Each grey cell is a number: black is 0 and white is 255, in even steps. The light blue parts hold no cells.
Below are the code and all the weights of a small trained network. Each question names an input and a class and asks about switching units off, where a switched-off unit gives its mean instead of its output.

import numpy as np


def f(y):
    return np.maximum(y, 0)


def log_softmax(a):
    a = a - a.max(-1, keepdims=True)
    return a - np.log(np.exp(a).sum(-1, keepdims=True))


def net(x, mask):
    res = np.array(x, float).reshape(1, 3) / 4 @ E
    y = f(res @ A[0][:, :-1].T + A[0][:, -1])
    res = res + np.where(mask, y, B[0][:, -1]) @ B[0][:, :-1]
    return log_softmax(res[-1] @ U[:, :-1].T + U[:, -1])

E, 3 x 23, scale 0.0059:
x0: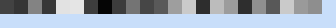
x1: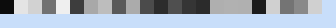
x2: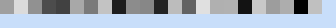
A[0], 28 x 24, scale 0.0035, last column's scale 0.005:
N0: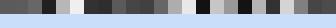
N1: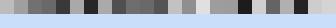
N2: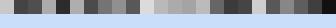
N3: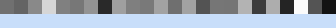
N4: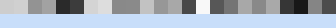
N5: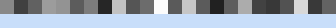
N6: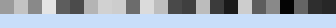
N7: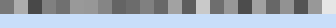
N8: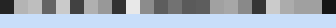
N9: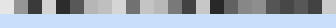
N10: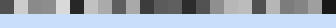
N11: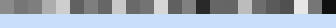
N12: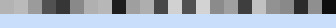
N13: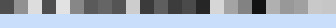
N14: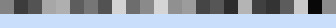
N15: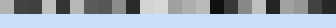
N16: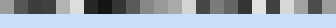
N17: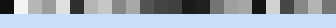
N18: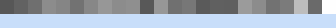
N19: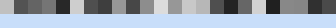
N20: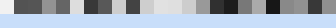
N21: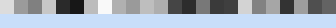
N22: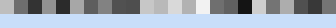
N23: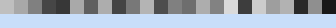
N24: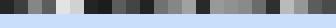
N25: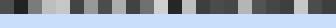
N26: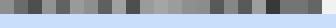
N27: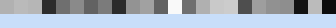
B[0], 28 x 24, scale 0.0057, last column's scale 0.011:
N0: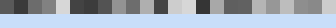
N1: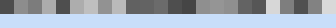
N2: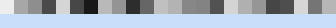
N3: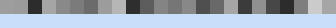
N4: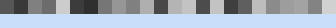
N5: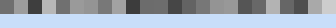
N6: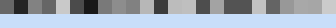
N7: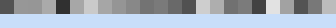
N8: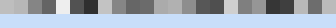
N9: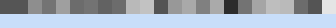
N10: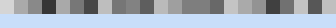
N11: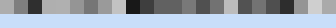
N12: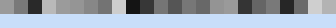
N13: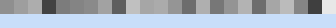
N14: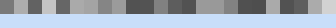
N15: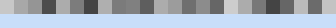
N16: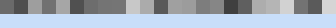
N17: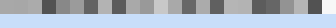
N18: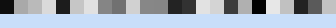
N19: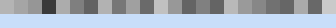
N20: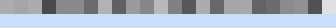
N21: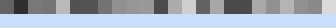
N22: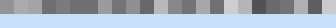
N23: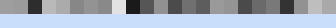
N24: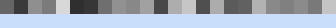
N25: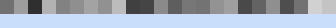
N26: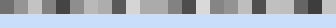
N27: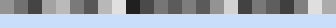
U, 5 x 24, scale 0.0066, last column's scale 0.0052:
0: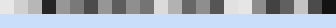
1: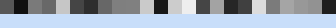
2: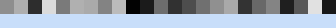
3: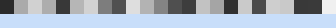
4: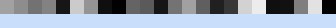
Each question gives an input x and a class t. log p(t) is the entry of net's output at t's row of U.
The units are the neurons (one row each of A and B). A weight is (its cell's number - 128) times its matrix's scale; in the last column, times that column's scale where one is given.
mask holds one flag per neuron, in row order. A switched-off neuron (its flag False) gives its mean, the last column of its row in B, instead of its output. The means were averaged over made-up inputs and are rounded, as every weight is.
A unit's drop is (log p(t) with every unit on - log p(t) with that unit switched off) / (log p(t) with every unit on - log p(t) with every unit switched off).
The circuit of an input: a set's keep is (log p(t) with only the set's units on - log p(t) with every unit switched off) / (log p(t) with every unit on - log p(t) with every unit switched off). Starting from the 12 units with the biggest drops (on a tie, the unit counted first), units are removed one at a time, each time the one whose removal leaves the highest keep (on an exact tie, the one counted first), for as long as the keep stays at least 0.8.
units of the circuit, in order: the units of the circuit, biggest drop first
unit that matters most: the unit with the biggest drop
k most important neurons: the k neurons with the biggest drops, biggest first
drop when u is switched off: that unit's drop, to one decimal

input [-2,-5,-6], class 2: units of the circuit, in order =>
[N5]
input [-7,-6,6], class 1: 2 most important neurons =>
[N4; N9]
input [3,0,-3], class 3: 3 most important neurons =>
[N6; N4; N21]
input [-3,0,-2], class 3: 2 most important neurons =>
[N0; N24]
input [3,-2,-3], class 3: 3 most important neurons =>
[N6; N4; N21]
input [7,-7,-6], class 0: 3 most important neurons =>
[N20; N19; N15]
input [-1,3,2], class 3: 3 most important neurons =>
[N2; N15; N19]
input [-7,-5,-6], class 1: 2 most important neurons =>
[N6; N9]
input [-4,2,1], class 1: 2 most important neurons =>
[N26; N4]
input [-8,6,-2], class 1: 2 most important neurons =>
[N21; N6]
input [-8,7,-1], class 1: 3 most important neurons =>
[N21; N6; N4]
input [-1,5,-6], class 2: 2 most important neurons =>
[N25; N11]
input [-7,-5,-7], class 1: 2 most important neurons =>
[N6; N9]
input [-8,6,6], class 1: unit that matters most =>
N4
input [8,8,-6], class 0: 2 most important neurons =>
[N13; N17]
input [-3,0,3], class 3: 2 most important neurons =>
[N0; N24]
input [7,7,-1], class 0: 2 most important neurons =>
[N13; N17]
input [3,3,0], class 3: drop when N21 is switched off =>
0.2
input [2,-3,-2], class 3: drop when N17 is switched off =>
0.1
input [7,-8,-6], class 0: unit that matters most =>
N20
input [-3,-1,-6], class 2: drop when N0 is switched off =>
0.0
